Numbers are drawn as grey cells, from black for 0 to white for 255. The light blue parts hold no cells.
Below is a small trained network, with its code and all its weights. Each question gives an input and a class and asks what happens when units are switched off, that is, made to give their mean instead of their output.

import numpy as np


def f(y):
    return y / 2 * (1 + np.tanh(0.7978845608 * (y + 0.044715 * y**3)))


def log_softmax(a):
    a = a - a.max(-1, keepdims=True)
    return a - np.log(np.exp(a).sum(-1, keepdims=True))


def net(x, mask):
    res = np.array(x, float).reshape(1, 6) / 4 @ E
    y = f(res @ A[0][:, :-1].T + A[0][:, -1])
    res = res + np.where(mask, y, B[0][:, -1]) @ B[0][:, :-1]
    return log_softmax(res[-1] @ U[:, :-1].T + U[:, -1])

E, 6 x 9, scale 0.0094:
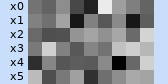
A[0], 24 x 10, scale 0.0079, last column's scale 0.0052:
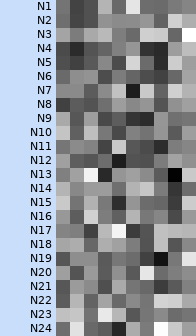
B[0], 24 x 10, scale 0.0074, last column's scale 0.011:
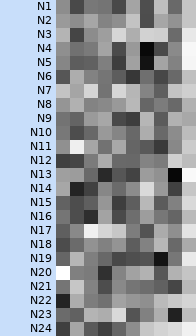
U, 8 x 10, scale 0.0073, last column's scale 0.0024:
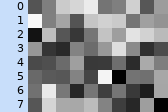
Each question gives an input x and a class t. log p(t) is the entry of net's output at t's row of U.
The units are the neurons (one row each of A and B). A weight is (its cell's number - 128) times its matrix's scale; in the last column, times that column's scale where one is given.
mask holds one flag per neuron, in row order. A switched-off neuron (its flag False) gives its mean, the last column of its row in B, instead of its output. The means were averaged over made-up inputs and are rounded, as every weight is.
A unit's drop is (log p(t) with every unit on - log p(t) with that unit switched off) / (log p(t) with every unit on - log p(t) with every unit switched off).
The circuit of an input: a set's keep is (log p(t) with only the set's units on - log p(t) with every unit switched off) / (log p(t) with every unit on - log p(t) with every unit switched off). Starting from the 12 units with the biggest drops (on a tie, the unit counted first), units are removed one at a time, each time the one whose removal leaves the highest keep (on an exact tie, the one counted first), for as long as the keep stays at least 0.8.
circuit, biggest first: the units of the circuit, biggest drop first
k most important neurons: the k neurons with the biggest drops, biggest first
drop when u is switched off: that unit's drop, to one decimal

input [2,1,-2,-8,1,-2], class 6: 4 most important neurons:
[N13; N19; N21; N6]
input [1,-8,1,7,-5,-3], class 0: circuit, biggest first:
[N23]
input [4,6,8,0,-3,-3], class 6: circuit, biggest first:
[N3; N13]
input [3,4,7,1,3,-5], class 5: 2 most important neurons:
[N5; N4]
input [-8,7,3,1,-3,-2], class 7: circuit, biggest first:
[N7; N11]
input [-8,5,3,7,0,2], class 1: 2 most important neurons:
[N7; N20]
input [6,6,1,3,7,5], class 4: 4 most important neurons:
[N12; N9; N19; N6]
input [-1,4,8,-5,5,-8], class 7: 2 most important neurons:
[N11; N19]
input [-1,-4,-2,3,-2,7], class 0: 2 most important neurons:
[N3; N23]
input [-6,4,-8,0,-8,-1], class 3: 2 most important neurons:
[N3; N14]
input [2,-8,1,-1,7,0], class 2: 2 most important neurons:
[N24; N22]
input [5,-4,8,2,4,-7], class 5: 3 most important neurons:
[N5; N4; N1]
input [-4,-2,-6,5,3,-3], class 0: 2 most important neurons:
[N17; N23]
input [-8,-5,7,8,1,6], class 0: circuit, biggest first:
[N17]
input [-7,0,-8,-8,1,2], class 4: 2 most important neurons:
[N9; N15]
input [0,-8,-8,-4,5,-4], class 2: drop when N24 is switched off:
0.2
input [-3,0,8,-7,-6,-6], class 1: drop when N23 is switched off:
-0.1
